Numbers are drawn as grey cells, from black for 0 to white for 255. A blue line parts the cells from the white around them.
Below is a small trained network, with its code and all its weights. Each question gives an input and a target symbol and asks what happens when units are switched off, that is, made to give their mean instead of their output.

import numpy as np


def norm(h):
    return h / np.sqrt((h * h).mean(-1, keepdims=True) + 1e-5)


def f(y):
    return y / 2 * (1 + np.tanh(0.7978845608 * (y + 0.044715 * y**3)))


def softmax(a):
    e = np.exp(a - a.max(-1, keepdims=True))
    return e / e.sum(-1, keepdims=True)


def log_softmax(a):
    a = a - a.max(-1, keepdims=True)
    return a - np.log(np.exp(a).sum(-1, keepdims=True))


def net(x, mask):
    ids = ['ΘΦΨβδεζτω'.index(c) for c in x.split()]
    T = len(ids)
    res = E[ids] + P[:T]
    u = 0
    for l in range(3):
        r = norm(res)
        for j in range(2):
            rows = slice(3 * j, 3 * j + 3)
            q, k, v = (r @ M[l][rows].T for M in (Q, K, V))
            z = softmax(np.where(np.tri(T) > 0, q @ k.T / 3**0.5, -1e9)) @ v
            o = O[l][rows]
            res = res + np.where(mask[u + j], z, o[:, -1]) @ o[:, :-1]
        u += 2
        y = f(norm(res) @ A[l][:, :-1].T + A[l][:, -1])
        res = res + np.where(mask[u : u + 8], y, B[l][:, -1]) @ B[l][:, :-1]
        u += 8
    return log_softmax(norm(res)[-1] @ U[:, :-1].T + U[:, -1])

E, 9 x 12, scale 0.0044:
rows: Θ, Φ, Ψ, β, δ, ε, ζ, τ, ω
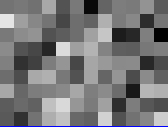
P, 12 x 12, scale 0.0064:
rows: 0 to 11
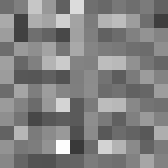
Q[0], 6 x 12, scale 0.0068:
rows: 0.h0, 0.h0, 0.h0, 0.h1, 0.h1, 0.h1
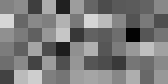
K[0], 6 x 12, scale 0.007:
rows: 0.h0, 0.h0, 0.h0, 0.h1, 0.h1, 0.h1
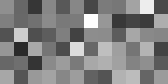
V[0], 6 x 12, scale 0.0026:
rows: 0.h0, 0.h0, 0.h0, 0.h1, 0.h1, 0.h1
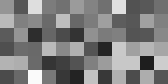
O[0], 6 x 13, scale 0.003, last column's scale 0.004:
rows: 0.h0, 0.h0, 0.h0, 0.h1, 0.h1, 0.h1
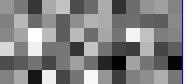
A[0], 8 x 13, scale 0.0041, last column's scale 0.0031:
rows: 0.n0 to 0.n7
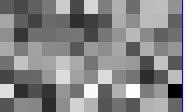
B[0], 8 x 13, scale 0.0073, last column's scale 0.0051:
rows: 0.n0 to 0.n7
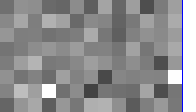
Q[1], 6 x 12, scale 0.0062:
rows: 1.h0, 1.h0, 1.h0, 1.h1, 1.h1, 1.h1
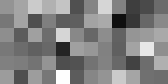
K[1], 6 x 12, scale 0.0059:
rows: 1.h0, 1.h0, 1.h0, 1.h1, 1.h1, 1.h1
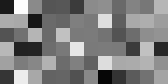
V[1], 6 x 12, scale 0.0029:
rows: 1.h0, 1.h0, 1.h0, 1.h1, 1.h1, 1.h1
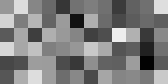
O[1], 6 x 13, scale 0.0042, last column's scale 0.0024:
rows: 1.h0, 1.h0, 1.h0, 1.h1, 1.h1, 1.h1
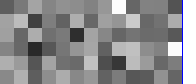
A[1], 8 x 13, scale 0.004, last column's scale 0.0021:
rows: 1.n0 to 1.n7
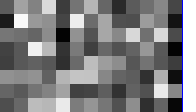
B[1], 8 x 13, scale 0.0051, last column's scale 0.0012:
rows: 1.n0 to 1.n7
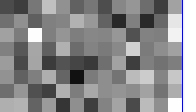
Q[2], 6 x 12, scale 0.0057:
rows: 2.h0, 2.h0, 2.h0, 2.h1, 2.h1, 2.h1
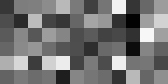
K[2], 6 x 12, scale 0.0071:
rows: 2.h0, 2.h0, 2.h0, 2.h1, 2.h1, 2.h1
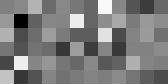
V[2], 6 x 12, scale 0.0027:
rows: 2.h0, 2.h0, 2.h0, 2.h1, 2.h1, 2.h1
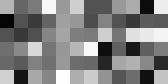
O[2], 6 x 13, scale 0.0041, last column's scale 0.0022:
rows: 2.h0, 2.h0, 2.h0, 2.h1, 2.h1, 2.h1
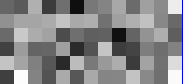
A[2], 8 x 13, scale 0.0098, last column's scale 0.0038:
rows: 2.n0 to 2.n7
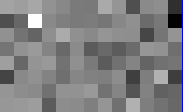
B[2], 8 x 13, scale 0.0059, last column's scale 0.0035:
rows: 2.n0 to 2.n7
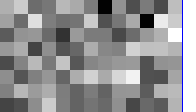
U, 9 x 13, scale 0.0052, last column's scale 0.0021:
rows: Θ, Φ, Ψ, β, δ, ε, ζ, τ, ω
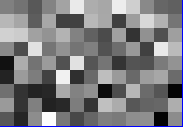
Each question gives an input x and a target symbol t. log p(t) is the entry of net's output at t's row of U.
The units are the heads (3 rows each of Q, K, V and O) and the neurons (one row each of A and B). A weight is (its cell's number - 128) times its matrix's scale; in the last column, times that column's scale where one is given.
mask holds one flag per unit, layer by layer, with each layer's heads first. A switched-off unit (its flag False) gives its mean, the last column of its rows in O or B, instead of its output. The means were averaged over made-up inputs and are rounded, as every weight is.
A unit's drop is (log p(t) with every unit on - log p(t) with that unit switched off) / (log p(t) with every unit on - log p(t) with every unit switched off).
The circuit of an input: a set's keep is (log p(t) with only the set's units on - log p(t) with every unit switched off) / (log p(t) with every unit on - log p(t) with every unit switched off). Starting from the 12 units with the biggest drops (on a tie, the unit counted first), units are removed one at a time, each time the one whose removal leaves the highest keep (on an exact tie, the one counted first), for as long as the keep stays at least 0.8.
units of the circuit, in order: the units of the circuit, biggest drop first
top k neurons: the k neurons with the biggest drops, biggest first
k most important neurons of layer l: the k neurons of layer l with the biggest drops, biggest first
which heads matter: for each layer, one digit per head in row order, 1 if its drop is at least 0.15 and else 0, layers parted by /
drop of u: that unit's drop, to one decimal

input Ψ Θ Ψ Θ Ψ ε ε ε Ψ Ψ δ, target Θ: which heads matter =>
10 / 00 / 10
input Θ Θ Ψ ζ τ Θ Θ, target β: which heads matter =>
10 / 00 / 00
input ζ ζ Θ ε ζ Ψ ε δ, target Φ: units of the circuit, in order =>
2.n2, 0.h1
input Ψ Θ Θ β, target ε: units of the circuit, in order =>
0.n7, 2.h1
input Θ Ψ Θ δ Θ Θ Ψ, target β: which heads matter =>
11 / 01 / 00
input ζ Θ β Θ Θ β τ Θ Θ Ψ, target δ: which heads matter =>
11 / 10 / 00
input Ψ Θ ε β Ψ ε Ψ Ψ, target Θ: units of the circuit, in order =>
2.h0
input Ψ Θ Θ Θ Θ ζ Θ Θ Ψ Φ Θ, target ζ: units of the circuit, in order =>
0.h1, 1.h1
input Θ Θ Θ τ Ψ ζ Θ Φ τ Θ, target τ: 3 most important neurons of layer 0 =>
0.n5, 0.n7, 0.n3
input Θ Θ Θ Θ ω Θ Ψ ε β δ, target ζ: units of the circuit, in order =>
0.h1, 2.n1, 2.n6
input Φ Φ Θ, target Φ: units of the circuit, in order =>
0.n1, 2.n3
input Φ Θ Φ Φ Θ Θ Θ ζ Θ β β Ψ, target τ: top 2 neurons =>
1.n4, 0.n5
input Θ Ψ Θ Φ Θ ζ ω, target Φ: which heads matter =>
00 / 01 / 10
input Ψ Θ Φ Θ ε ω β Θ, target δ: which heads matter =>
00 / 00 / 10
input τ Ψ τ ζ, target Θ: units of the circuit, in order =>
2.n5
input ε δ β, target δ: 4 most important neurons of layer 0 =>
0.n6, 0.n7, 0.n0, 0.n5
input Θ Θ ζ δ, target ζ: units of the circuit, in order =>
0.n5, 0.h1, 2.n1
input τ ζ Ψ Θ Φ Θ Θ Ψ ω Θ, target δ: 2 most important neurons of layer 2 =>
2.n2, 2.n1
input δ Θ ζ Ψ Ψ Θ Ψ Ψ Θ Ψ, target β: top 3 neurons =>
0.n5, 2.n1, 1.n3
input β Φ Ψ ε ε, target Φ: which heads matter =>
01 / 01 / 00
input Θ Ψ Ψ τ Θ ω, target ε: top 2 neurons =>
1.n6, 0.n0
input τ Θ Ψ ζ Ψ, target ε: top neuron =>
1.n1
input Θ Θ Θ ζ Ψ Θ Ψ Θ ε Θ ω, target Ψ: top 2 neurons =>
1.n7, 2.n0
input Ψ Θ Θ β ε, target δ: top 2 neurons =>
2.n2, 0.n7
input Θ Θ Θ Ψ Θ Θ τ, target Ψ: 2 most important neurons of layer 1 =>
1.n7, 1.n1
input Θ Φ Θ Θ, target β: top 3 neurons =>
0.n5, 2.n1, 1.n2
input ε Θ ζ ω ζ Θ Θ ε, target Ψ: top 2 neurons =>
2.n0, 1.n7
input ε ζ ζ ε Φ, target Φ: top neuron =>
2.n2
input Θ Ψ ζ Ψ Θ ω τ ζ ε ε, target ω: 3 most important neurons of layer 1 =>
1.n0, 1.n7, 1.n2
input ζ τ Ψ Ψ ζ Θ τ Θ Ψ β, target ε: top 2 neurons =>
0.n7, 1.n5
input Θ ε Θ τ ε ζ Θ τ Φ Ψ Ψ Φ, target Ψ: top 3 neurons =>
1.n2, 2.n0, 0.n5
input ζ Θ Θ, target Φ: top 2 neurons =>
0.n1, 2.n3
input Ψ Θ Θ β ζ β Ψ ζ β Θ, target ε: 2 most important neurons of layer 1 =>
1.n1, 1.n6
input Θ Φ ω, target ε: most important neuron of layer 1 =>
1.n6
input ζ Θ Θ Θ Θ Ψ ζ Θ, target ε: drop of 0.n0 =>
0.0
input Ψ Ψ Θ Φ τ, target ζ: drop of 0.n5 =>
0.2
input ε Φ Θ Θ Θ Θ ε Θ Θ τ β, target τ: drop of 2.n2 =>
0.3
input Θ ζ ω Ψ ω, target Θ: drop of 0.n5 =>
0.1
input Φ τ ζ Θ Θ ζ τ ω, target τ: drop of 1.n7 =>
0.2
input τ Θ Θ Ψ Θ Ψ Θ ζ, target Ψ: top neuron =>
2.n0
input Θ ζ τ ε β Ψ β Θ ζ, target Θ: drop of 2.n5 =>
0.5
